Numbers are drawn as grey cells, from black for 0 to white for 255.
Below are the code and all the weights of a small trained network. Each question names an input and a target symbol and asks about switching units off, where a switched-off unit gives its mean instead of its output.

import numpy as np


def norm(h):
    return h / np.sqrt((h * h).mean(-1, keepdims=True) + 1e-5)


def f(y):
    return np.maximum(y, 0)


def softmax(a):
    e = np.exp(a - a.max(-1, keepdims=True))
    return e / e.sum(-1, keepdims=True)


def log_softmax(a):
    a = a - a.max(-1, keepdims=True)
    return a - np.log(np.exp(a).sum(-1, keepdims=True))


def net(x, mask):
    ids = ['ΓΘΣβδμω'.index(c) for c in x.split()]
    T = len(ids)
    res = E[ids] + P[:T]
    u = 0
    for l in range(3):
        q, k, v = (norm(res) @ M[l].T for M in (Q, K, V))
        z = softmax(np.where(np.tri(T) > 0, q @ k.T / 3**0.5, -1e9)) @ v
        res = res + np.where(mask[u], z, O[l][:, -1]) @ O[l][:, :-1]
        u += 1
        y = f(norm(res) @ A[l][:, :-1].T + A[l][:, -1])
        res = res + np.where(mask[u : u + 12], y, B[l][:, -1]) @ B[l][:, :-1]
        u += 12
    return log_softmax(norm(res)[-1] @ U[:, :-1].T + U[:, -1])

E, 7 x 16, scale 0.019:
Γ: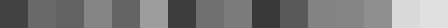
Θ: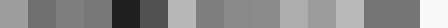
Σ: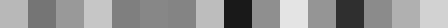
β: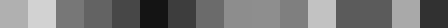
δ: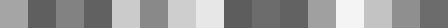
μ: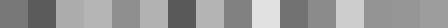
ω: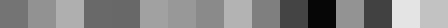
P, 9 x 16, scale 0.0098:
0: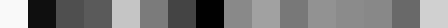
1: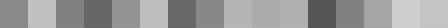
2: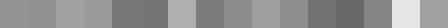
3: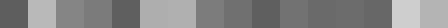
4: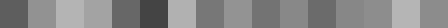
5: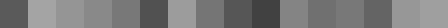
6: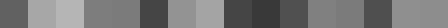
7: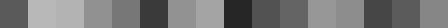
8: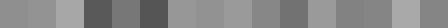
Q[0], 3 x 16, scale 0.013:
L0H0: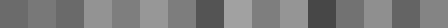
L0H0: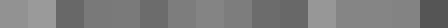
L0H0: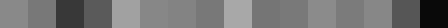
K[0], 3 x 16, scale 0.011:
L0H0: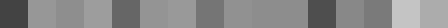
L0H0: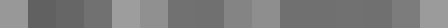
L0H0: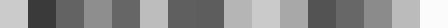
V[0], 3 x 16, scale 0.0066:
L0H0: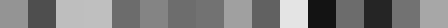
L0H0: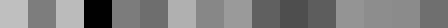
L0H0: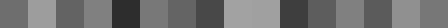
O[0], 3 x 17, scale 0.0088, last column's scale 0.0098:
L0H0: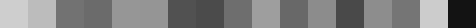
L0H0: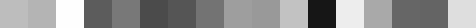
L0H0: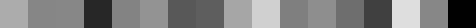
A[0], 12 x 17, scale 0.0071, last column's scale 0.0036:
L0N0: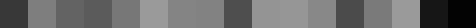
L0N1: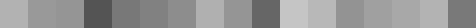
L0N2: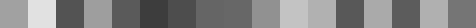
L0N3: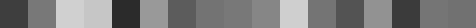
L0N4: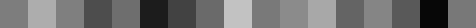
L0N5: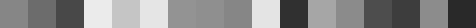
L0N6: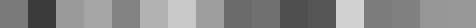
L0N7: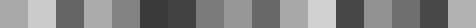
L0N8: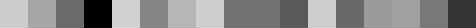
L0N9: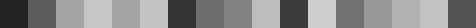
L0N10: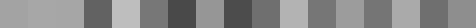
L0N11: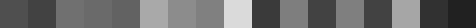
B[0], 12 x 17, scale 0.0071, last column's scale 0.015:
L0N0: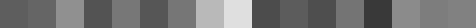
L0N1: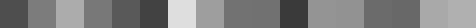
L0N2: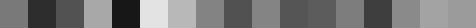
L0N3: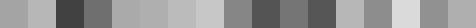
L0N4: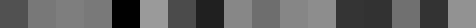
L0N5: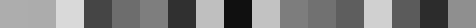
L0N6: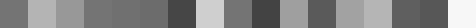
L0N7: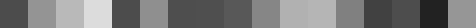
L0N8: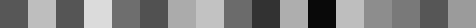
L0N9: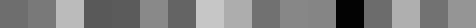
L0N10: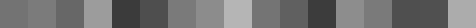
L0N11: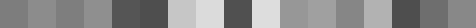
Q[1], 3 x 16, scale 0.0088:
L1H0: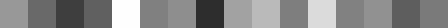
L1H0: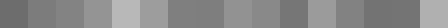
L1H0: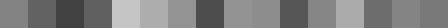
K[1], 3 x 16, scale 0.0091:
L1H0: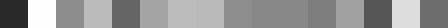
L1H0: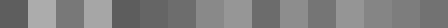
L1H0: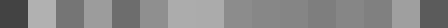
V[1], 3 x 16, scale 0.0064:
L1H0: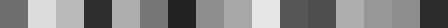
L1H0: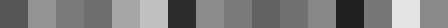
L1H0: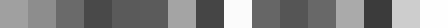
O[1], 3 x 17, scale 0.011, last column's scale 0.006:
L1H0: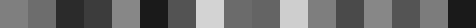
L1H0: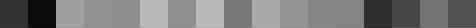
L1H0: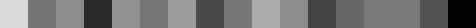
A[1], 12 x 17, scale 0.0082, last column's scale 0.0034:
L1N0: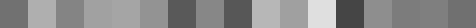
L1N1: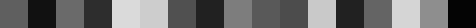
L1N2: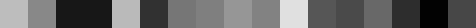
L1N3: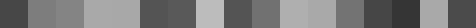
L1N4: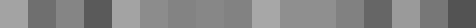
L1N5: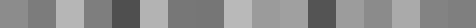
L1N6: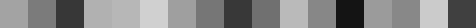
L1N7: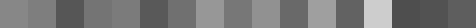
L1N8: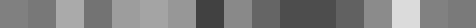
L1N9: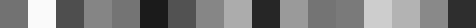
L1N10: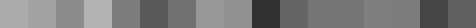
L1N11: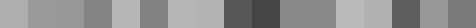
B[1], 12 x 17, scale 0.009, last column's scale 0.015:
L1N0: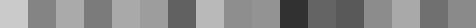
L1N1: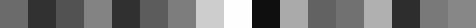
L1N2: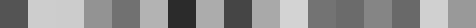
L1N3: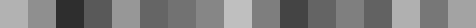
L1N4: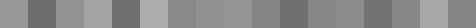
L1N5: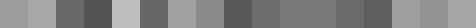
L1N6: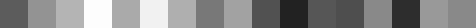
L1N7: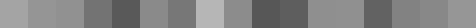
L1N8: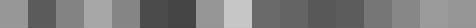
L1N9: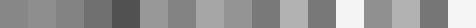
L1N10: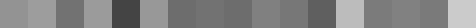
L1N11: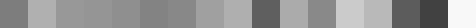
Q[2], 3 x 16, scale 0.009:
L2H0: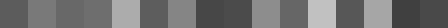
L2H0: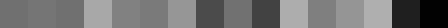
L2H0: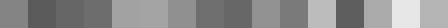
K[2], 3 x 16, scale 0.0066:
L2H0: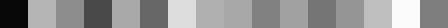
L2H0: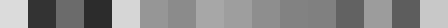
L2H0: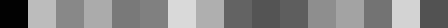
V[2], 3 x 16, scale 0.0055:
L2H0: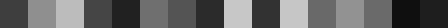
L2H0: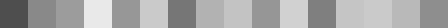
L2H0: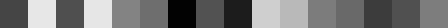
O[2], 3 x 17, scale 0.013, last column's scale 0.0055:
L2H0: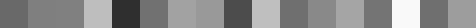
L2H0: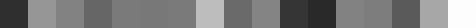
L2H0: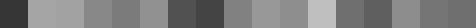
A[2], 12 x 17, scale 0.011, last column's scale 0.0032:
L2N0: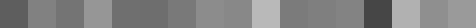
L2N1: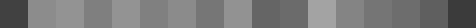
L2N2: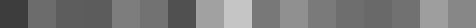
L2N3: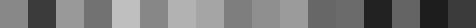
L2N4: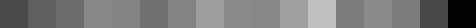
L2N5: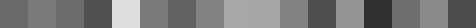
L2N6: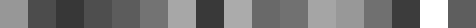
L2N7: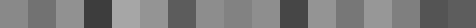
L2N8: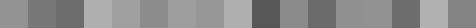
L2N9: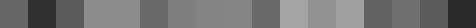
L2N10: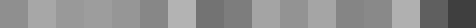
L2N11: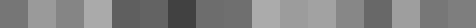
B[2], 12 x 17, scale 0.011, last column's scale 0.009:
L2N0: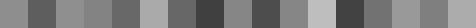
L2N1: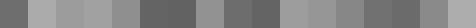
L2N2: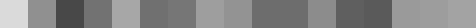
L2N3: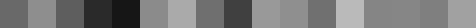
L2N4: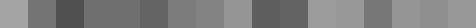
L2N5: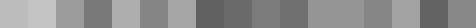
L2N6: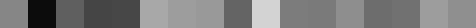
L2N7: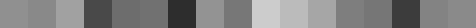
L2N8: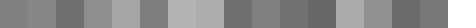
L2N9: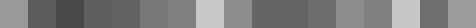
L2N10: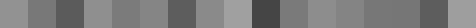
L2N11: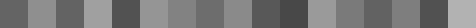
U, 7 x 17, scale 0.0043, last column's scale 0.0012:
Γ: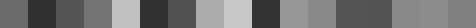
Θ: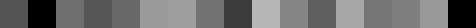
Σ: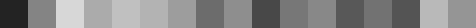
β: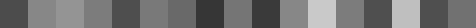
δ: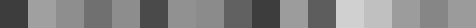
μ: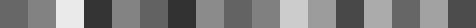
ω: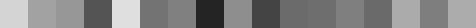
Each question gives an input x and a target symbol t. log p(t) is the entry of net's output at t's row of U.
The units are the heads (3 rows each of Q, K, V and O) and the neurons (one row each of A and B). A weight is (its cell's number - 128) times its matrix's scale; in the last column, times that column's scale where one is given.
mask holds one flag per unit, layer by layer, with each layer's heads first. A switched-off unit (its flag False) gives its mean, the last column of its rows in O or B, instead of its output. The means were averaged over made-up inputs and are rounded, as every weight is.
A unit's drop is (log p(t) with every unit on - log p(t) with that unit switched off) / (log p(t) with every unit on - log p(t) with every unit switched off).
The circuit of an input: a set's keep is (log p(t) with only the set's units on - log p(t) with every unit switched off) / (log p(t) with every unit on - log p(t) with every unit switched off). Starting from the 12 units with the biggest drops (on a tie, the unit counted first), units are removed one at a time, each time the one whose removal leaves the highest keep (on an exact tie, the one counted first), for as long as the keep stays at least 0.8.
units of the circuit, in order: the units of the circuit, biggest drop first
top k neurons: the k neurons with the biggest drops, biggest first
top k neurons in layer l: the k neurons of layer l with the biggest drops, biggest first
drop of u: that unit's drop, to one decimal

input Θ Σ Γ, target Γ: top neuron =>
(L1N1)
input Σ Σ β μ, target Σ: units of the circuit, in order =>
(L1H0 L0H0 L1N9)
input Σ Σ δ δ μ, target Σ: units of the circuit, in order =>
(L1H0 L0H0 L2H0)
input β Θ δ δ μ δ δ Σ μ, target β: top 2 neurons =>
(L0N1 L0N4)
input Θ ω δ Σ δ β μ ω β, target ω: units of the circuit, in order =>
(L1H0 L0H0)
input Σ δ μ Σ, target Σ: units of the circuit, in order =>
(L1H0 L0H0 L2H0)
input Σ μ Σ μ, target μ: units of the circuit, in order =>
(L0H0 L0N5 L0N9)
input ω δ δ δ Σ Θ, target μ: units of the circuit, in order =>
(L1H0 L0H0 L1N2)
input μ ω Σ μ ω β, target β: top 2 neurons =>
(L0N7 L0N4)
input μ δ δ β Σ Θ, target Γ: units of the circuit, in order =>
(L1H0 L0H0 L0N5 L2N2)
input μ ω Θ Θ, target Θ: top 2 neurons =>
(L2N6 L0N6)
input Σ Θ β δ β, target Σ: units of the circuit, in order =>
(L0H0 L1H0)
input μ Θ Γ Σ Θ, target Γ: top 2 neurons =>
(L0N5 L2N2)
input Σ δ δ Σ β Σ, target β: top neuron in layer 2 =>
(L2N0)
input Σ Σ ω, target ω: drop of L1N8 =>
0.1
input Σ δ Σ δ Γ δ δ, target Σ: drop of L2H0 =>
0.2
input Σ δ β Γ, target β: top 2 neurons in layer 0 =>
(L0N7 L0N4)
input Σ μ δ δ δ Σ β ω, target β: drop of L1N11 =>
0.2
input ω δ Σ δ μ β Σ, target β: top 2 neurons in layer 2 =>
(L2N11 L2N0)
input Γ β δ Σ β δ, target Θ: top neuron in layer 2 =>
(L2N3)
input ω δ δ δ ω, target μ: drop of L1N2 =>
0.5
